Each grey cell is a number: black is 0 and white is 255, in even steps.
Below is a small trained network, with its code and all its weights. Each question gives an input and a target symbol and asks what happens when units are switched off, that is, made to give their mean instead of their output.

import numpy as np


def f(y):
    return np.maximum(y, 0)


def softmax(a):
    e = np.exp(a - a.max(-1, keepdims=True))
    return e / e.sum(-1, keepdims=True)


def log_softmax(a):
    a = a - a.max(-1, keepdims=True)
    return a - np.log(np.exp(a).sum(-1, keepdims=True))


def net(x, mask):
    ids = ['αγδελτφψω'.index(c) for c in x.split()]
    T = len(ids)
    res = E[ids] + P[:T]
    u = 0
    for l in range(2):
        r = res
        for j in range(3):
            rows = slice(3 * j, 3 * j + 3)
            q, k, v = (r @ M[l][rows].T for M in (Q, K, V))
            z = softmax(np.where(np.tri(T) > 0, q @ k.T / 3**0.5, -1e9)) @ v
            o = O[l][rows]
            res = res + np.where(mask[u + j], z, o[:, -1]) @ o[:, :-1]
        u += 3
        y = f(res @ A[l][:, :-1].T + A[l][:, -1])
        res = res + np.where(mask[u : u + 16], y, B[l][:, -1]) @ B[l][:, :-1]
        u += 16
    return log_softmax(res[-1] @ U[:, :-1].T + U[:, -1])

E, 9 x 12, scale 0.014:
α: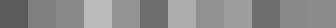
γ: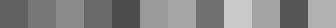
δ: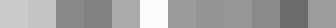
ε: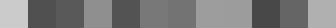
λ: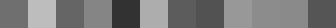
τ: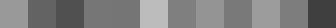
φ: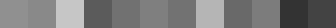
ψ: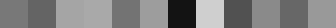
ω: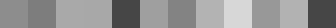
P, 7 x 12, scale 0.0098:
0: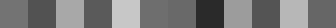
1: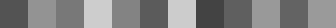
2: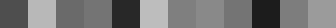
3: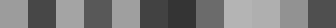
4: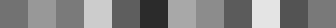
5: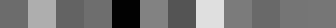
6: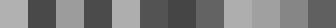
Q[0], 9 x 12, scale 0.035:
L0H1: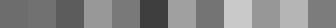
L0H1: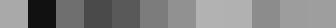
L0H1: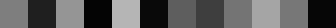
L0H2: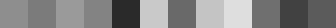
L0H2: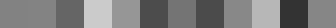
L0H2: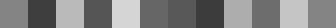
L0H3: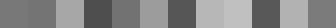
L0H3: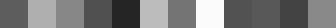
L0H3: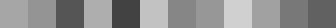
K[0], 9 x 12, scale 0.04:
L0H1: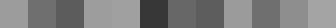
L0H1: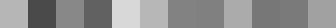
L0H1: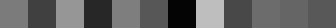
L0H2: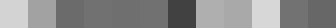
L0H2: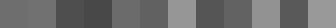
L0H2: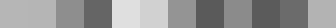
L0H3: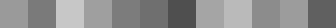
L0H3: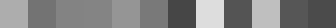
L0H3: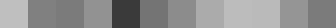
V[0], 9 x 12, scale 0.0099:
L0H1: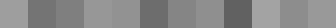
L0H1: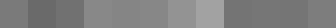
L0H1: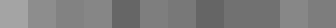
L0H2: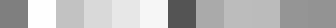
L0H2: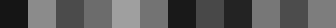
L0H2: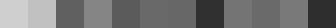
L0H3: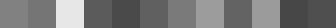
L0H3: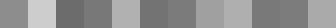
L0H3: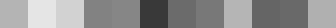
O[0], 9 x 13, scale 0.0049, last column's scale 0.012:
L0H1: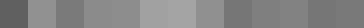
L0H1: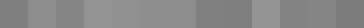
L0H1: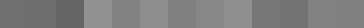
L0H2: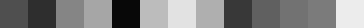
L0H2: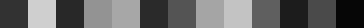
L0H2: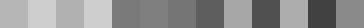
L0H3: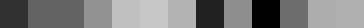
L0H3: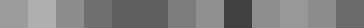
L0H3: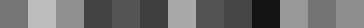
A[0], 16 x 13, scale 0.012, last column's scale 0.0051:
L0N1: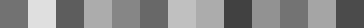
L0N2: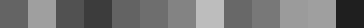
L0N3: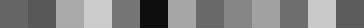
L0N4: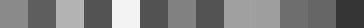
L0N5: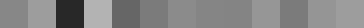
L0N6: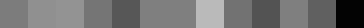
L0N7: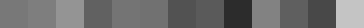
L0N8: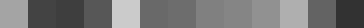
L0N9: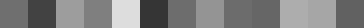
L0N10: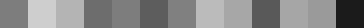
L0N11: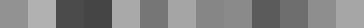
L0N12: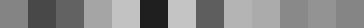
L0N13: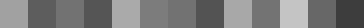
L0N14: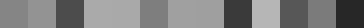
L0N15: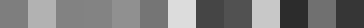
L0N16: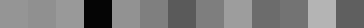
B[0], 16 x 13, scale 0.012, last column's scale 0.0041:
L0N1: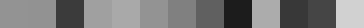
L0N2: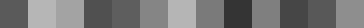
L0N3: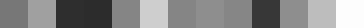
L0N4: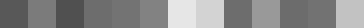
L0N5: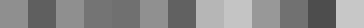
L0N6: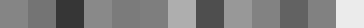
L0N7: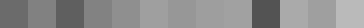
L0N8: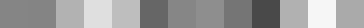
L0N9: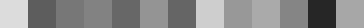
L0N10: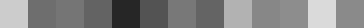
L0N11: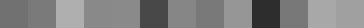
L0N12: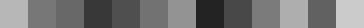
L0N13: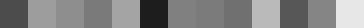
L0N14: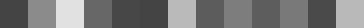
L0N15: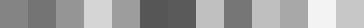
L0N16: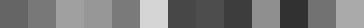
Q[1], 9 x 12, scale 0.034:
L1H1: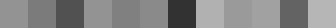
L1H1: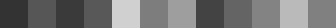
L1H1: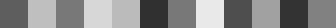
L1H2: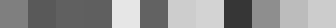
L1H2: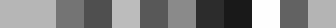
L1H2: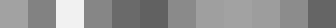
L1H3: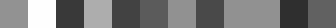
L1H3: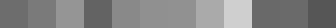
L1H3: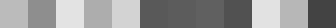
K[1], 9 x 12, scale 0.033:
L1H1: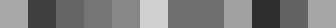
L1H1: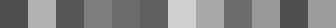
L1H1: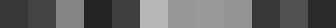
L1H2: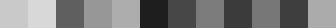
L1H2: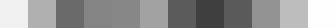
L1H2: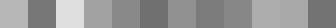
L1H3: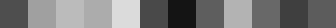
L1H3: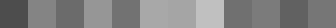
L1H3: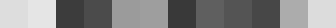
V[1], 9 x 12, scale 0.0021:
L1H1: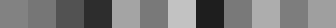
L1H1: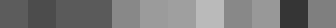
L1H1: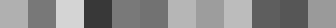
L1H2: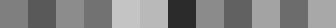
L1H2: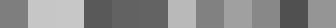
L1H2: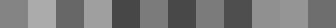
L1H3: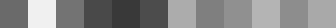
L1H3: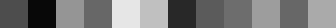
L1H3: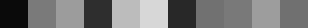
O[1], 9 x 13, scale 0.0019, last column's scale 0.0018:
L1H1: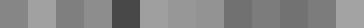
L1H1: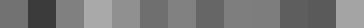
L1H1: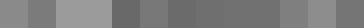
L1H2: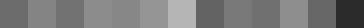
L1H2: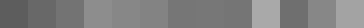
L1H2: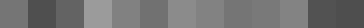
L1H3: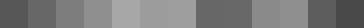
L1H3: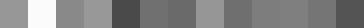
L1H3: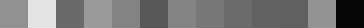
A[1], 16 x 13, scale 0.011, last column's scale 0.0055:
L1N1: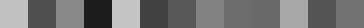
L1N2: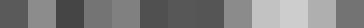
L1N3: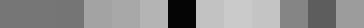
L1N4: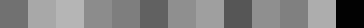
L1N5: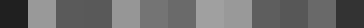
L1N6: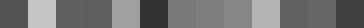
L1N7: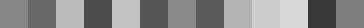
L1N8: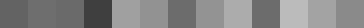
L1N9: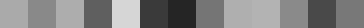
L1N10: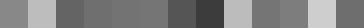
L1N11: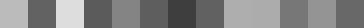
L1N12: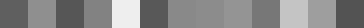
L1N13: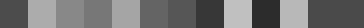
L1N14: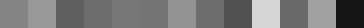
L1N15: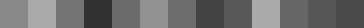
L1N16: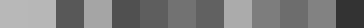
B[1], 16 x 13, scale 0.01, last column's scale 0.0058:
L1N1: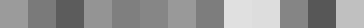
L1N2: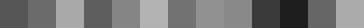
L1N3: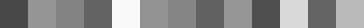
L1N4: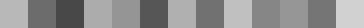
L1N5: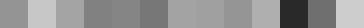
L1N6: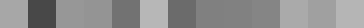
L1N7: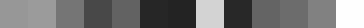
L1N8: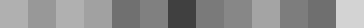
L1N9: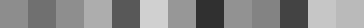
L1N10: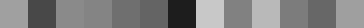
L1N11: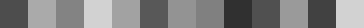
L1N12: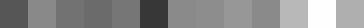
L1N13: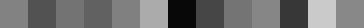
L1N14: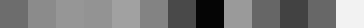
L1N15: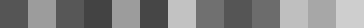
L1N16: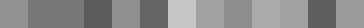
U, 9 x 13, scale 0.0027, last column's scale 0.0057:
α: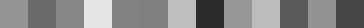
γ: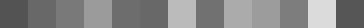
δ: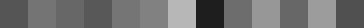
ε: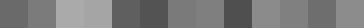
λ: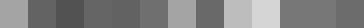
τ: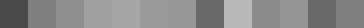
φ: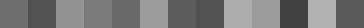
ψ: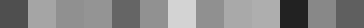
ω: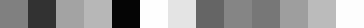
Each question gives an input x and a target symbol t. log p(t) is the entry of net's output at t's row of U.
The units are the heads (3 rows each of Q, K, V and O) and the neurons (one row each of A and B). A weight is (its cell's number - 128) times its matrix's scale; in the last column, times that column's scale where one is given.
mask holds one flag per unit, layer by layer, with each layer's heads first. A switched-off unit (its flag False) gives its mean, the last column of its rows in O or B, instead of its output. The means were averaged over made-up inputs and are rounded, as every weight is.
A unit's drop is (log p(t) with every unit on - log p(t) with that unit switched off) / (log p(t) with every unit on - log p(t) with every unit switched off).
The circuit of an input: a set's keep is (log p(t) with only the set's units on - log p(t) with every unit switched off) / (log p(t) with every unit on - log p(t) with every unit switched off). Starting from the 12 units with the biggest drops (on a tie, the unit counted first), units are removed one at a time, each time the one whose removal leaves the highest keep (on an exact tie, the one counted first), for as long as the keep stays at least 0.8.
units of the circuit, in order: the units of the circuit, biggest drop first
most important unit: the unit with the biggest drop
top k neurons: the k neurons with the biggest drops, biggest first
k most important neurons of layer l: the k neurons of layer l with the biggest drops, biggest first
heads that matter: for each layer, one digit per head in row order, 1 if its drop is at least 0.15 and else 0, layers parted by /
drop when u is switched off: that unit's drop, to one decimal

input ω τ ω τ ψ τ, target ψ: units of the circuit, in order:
[L0H2; L1N5; L0N2]
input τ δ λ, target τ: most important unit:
L0H3
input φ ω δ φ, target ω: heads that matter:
010 / 000
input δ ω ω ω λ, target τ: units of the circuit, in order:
[L1N3; L0H2; L0N5; L0N15]
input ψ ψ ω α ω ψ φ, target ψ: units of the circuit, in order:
[L0H2; L0N4; L1N5; L0H3]
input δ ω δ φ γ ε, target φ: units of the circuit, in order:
[L0H2; L0H3; L1N13; L0N11]
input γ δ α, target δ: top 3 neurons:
[L0N1; L1N15; L0N2]
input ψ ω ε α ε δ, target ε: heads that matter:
010 / 000
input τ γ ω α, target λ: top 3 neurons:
[L0N9; L1N1; L0N12]
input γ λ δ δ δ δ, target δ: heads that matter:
001 / 000
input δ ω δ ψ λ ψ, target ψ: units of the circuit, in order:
[L0H2; L1N5; L0N2]
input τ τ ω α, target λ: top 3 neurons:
[L1N1; L0N9; L0N12]
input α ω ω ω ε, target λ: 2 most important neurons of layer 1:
[L1N1; L1N10]
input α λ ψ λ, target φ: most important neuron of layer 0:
[L0N7]
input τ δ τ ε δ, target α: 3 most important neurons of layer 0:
[L0N15; L0N1; L0N3]
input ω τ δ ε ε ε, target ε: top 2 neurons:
[L1N11; L0N16]
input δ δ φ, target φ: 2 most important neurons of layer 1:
[L1N13; L1N10]
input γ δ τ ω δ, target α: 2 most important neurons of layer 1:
[L1N14; L1N4]
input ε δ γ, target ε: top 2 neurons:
[L1N11; L1N10]
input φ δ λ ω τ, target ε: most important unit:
L1N7
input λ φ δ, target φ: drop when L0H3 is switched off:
0.4
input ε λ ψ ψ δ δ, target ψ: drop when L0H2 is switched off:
1.2
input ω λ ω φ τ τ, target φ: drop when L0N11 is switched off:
0.2
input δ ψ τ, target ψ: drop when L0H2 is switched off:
1.2
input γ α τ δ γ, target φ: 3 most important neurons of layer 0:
[L0N15; L0N3; L0N12]
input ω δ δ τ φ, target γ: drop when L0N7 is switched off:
0.1
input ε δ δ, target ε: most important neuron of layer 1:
[L1N11]
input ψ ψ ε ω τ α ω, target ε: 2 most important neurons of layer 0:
[L0N13; L0N3]
